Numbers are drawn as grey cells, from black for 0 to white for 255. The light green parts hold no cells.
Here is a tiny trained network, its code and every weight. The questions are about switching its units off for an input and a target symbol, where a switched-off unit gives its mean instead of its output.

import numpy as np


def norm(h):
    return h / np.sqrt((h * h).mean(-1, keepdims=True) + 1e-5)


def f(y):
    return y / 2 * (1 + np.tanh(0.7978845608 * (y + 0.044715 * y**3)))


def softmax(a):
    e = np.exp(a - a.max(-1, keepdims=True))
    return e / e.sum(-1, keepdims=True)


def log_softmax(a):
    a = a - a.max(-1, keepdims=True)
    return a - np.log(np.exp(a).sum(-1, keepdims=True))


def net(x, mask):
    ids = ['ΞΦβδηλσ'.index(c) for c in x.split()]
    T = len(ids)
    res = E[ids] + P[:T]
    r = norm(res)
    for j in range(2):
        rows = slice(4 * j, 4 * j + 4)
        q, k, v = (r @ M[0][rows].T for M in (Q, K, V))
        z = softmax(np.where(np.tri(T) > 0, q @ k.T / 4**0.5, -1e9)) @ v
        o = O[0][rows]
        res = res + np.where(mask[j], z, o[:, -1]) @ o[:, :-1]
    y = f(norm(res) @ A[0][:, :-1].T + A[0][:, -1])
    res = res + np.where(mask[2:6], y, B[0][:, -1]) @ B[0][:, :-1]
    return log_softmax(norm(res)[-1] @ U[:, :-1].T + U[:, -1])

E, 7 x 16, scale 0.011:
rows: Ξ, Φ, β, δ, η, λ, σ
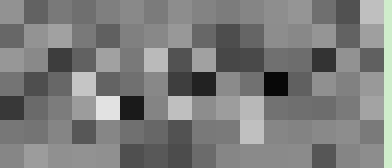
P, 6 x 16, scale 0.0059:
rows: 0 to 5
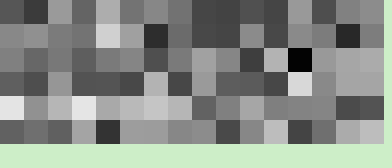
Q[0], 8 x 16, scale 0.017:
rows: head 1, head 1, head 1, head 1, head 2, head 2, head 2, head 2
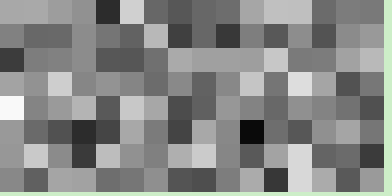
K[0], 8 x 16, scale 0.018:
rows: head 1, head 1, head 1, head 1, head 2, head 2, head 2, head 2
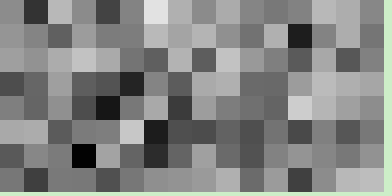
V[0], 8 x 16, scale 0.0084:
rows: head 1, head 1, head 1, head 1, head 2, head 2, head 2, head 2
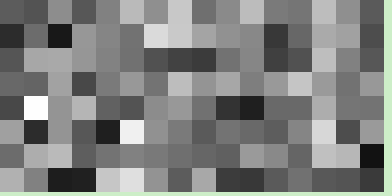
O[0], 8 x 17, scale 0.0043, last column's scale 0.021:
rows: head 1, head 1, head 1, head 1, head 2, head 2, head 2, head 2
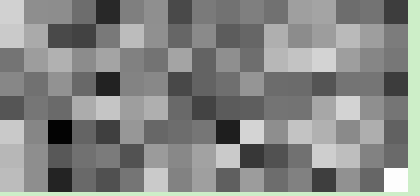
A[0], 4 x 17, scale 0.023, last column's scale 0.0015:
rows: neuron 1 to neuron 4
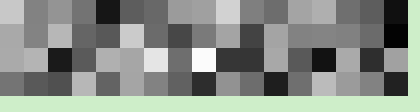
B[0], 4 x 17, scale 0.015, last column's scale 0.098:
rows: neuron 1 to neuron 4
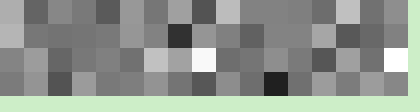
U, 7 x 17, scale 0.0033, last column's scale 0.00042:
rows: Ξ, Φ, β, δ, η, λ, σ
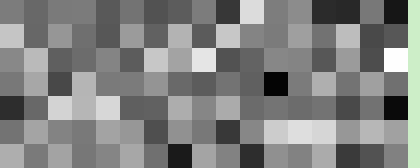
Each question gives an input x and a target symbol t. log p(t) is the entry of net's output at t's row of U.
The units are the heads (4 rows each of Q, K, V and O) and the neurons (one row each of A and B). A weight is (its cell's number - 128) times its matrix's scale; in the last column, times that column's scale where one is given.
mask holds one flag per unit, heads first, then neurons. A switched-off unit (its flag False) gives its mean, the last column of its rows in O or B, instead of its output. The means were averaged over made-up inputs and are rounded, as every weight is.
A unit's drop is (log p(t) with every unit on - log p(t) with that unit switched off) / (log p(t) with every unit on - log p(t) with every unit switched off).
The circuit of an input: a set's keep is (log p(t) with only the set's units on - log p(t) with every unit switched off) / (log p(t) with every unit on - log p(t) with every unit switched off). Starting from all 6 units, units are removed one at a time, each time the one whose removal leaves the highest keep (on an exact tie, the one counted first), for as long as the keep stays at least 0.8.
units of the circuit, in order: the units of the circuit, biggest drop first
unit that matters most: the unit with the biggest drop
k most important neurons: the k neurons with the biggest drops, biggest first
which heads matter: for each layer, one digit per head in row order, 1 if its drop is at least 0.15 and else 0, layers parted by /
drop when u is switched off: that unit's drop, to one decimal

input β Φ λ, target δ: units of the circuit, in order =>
(head 2; neuron 3; head 1; neuron 4)
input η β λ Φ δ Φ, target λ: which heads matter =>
01
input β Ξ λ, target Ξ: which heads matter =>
11
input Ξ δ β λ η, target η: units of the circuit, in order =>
(neuron 3; head 2)
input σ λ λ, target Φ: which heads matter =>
10
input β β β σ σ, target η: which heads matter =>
01
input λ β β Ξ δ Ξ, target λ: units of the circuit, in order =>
(head 2; neuron 3; head 1)
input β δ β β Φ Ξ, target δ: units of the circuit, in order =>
(head 2; neuron 3; neuron 4)
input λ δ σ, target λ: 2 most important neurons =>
(neuron 3; neuron 1)
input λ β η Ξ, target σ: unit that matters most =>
head 2
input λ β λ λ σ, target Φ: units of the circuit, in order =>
(head 2; neuron 3)
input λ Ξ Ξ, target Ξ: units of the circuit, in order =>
(neuron 3; head 1; head 2)
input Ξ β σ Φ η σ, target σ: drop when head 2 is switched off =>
0.9
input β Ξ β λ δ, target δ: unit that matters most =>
head 2
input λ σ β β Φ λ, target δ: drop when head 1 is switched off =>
0.0
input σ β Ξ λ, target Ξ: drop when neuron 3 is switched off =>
0.8
